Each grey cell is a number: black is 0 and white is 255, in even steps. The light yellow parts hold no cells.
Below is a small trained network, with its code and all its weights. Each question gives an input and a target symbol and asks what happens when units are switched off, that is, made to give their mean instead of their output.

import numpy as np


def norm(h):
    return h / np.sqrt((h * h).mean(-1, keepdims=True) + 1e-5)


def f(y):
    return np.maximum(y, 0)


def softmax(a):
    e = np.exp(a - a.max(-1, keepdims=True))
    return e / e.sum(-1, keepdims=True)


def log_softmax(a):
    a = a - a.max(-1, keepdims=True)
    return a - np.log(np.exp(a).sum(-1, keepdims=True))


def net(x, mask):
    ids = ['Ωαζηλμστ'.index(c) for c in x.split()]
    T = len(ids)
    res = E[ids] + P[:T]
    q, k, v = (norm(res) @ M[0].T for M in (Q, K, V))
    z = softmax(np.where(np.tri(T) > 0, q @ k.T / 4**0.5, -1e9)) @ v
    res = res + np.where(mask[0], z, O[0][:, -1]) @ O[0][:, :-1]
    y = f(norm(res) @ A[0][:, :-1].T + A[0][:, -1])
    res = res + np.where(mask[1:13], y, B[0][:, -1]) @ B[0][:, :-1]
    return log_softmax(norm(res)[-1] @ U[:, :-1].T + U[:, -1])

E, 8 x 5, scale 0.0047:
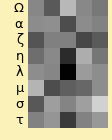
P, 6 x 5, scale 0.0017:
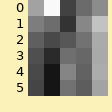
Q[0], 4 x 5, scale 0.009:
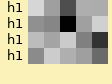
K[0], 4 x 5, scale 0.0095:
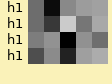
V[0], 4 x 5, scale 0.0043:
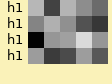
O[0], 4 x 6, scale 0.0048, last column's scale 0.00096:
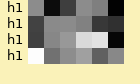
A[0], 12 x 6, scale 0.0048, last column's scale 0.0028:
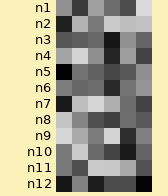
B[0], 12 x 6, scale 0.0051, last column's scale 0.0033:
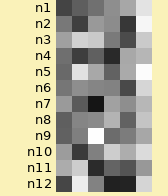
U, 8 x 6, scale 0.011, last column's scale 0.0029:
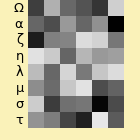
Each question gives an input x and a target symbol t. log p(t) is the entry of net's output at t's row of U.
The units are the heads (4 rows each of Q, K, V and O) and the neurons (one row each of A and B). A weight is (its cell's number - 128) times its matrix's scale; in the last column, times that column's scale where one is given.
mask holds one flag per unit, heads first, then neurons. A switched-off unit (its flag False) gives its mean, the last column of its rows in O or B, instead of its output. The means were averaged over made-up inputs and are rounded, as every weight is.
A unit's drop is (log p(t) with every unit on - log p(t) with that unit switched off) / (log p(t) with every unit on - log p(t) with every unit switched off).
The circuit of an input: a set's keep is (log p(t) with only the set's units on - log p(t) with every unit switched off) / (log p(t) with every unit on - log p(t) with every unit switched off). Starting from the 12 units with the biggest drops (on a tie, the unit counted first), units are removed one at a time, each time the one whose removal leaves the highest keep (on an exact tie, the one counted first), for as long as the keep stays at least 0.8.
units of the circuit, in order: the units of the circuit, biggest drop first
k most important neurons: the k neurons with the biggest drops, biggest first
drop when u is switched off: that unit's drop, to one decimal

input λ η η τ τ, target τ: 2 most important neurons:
[n4, n10]
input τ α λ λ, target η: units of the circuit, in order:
[h1]
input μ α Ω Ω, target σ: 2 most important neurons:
[n5, n6]
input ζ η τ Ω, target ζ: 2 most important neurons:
[n12, n7]
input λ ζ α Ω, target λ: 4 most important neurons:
[n12, n2, n8, n6]
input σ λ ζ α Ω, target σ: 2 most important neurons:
[n5, n11]
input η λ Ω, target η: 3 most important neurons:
[n11, n2, n12]
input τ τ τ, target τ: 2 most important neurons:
[n4, n12]
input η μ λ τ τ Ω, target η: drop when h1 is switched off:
1.2
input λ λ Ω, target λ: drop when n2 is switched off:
0.3
